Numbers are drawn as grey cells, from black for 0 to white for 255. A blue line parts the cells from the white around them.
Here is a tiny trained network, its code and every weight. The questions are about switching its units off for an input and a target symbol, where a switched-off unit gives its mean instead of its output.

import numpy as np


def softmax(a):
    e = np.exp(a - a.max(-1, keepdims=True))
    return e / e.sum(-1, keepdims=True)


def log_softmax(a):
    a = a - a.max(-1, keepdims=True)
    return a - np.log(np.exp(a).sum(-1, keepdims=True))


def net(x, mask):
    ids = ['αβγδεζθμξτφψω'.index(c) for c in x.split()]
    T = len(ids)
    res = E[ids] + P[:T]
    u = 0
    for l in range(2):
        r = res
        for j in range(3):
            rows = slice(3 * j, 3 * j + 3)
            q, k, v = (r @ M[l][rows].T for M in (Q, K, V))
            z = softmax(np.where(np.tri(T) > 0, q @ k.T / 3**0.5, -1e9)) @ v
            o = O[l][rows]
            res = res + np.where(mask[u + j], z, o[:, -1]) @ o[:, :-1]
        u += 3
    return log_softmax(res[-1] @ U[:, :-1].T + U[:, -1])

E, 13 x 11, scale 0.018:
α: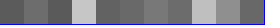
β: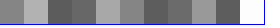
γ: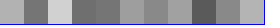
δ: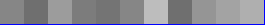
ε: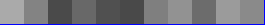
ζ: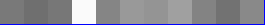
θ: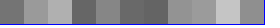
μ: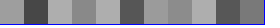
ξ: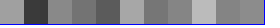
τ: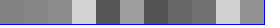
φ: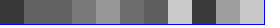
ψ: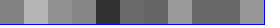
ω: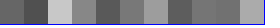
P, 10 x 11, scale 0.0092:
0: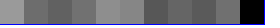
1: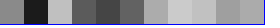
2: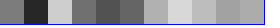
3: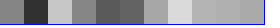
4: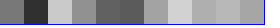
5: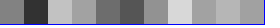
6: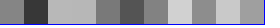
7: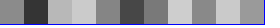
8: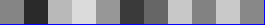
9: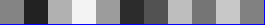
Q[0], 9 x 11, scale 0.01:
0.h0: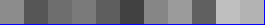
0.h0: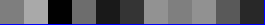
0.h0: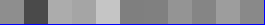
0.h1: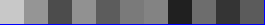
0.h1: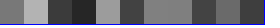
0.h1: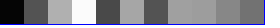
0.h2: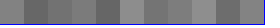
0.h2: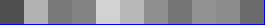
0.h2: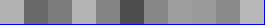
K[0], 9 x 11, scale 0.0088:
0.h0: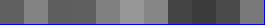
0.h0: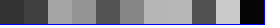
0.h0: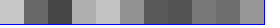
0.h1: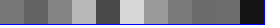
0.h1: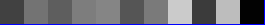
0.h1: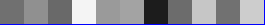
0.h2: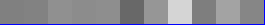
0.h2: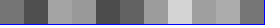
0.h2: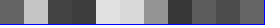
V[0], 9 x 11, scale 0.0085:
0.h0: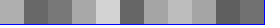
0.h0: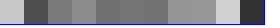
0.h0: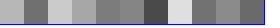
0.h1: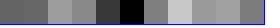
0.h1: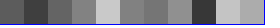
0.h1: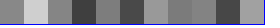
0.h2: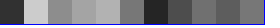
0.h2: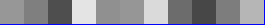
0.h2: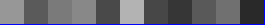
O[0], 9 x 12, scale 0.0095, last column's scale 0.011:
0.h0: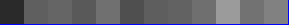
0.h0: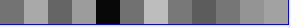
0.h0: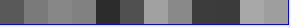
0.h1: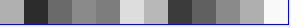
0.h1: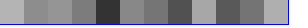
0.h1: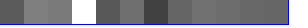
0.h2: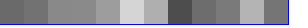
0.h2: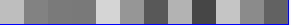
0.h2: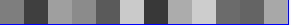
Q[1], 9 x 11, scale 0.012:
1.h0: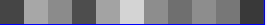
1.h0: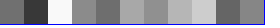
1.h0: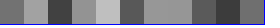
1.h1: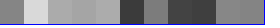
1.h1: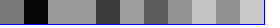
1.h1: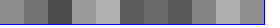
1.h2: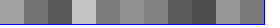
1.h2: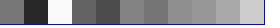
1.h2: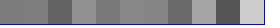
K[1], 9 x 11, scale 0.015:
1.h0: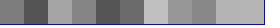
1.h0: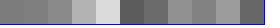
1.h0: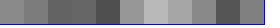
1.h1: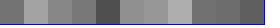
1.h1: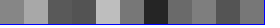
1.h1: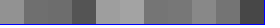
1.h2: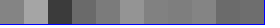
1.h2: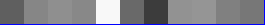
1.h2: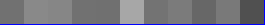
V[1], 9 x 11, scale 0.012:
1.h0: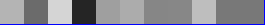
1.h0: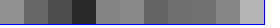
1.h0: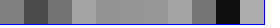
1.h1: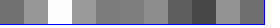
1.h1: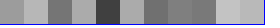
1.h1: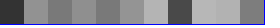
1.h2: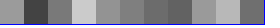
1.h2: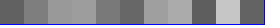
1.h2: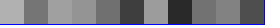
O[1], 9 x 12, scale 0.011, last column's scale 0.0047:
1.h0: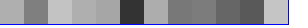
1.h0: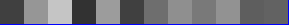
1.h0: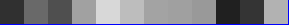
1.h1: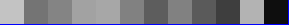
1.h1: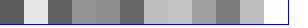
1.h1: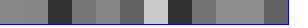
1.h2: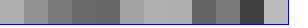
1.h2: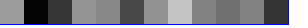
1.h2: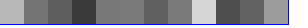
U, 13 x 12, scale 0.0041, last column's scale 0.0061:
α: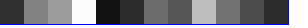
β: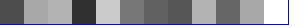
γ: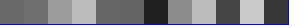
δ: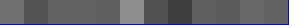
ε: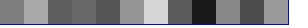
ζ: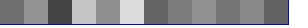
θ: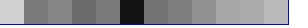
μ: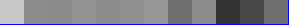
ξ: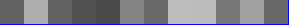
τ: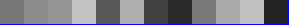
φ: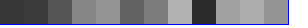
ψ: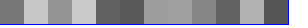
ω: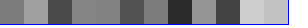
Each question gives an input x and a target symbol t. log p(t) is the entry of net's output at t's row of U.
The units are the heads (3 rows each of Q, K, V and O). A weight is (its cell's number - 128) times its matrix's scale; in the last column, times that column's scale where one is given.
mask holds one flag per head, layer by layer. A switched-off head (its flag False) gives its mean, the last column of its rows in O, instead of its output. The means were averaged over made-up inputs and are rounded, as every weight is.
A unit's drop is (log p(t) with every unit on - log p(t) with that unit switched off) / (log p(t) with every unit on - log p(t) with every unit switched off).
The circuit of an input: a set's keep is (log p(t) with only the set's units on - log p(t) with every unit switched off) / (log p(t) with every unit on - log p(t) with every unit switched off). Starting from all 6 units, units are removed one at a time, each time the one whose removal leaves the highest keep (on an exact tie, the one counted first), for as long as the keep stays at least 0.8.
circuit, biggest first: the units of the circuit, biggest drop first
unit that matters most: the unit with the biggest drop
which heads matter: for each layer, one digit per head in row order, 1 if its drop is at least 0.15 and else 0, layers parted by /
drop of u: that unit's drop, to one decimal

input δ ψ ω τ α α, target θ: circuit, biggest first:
(1.h0; 0.h1; 0.h2)
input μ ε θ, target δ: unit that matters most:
1.h1
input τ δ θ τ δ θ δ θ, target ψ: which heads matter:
101 / 010
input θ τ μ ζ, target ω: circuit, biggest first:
(0.h2; 1.h1; 1.h2)
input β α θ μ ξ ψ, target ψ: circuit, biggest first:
(0.h1; 0.h2; 1.h1)
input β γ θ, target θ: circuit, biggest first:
(0.h0; 1.h0)
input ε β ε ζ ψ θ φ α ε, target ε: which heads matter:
100 / 001
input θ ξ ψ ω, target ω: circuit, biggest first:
(0.h2; 1.h1; 1.h2)
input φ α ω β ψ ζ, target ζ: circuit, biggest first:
(1.h0; 0.h1)
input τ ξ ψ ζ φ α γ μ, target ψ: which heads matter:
111 / 010
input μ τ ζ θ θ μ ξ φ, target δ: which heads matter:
110 / 010
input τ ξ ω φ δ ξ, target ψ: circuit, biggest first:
(1.h1; 0.h0)
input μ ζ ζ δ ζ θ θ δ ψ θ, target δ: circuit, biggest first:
(1.h1; 0.h0; 0.h1)
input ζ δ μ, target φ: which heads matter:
111 / 001
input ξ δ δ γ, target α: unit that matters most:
0.h2
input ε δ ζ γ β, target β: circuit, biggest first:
(0.h0; 1.h0)
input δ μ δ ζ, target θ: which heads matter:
011 / 100
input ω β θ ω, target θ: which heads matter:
101 / 100
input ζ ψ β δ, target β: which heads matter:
101 / 100
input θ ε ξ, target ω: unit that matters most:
0.h2
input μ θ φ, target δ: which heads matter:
100 / 010
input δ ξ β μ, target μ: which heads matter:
100 / 101
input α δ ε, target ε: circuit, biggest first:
(1.h1; 1.h2; 0.h2)
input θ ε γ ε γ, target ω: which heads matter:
101 / 011
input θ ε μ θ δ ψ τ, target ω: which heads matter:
101 / 011
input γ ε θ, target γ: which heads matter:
110 / 011
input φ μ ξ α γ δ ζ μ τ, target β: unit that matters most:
0.h1
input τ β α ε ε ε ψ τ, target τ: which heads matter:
110 / 100
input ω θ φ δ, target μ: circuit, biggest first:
(0.h1; 1.h0; 0.h0; 1.h1)
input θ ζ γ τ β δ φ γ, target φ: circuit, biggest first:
(1.h2; 0.h0)
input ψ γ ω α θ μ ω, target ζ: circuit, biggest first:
(0.h1; 1.h0; 0.h2)
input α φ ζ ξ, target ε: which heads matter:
001 / 011
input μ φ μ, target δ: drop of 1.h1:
0.5
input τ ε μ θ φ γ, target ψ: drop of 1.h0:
0.1
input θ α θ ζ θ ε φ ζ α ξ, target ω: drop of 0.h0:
0.2
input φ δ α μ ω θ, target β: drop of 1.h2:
0.2
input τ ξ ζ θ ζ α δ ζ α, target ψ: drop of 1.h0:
0.1
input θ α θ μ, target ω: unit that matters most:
0.h2
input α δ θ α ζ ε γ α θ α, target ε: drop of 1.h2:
0.2
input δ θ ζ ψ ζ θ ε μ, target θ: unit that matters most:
1.h0
